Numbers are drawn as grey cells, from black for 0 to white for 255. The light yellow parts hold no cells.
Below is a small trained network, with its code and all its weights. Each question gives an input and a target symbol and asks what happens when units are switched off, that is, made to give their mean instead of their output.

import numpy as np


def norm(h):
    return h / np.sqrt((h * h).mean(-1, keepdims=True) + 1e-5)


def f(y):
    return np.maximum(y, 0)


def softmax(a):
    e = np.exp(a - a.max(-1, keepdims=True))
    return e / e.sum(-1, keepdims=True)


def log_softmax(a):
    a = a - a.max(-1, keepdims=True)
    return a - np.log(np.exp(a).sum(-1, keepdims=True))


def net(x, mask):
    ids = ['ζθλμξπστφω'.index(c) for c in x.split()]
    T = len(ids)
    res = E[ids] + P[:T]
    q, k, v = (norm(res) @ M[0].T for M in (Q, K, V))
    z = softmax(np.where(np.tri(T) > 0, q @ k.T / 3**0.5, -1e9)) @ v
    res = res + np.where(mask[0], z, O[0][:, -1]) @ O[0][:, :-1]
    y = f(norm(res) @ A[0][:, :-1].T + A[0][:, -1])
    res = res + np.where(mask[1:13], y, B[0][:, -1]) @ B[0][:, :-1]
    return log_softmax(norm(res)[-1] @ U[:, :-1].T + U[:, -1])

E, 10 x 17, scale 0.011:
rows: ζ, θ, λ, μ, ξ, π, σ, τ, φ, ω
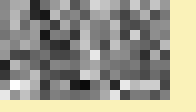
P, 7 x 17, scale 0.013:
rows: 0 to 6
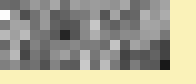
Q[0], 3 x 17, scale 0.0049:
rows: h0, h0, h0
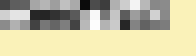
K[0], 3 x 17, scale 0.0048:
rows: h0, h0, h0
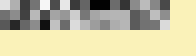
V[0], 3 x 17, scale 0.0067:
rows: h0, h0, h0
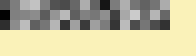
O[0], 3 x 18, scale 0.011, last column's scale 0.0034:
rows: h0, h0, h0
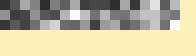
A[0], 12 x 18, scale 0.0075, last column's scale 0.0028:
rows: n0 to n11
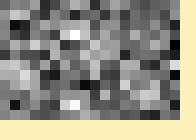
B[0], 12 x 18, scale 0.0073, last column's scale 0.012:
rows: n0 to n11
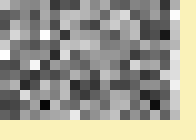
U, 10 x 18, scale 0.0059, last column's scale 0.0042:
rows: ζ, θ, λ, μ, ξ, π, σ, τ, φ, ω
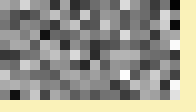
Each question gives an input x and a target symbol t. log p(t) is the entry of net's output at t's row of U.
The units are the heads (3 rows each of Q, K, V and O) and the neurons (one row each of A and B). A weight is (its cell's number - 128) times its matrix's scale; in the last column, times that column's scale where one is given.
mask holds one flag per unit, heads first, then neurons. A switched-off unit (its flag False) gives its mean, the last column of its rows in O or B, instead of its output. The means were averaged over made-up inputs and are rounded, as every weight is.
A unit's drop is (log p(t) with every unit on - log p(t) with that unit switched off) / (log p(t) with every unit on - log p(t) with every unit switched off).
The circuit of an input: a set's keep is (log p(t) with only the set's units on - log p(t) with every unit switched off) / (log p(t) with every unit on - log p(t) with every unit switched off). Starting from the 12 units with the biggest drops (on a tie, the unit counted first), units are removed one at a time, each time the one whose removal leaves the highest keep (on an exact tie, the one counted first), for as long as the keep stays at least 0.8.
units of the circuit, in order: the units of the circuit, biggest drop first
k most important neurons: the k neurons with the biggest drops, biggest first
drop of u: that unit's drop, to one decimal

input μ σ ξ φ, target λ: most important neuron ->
(n7)
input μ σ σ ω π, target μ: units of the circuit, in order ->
(h0 n10)
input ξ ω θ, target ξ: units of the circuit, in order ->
(h0 n8)
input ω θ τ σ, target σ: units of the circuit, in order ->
(h0 n6)
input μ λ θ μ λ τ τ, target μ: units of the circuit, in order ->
(h0 n10)
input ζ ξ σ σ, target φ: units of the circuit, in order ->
(h0 n3 n6 n9)
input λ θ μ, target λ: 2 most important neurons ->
(n7 n6)
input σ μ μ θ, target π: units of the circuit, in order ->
(h0 n9)
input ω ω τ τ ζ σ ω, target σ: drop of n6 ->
0.2
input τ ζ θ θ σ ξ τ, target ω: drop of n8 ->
0.0
